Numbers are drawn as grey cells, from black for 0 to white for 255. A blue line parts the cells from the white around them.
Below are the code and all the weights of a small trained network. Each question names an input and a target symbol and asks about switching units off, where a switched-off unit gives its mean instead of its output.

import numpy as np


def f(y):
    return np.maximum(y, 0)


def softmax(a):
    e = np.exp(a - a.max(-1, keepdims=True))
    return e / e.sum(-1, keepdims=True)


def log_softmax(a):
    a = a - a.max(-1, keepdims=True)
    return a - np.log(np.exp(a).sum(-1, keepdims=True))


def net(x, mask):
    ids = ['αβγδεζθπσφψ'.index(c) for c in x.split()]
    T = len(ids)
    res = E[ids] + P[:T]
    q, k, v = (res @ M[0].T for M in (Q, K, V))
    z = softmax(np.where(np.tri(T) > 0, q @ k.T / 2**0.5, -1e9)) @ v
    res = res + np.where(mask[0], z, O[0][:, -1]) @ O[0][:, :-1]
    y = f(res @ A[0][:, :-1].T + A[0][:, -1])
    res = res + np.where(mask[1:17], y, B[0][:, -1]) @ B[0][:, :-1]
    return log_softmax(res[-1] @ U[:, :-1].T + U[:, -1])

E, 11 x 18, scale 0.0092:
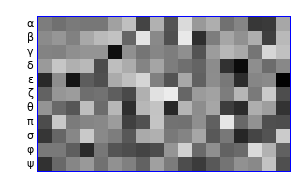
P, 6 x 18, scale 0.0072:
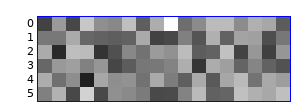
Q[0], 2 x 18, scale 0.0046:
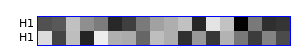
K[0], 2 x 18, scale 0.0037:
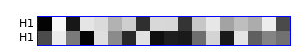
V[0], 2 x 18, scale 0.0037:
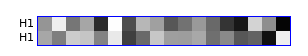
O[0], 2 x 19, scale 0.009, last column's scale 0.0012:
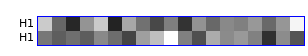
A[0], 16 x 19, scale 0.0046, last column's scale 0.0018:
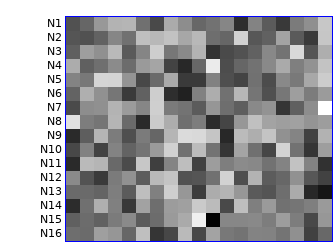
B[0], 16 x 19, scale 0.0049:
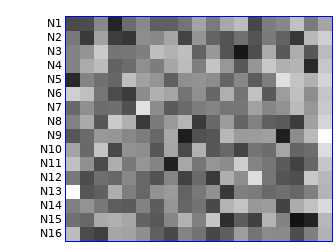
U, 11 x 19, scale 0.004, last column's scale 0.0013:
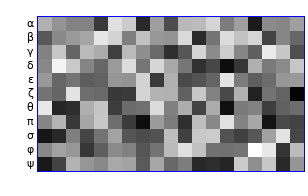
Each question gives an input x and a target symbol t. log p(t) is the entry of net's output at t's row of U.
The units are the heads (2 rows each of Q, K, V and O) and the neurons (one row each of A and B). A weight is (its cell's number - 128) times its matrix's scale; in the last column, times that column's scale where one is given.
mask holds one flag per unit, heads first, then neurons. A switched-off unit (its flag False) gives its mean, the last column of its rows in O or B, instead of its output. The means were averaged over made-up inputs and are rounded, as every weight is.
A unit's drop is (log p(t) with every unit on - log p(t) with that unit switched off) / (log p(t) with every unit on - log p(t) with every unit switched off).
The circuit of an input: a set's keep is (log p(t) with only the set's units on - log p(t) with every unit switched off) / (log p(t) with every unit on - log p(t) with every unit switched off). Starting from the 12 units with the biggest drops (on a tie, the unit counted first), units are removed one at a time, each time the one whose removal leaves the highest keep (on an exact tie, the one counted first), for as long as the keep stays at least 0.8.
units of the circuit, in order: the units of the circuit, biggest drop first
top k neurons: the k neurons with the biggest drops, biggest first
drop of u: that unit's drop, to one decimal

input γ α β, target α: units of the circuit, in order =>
(H1; N11; N14)
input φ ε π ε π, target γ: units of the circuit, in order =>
(H1)
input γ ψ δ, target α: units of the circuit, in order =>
(H1; N11)
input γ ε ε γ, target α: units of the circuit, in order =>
(H1; N11)
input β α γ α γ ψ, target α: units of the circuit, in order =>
(H1; N11; N14)
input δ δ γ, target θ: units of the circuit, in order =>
(H1; N8; N9)
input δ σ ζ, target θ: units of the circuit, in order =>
(H1; N15)
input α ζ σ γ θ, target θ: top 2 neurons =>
(N13; N16)
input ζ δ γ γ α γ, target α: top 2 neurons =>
(N11; N10)
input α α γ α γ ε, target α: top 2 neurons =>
(N11; N14)
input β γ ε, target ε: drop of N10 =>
0.2
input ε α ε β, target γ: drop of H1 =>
1.0
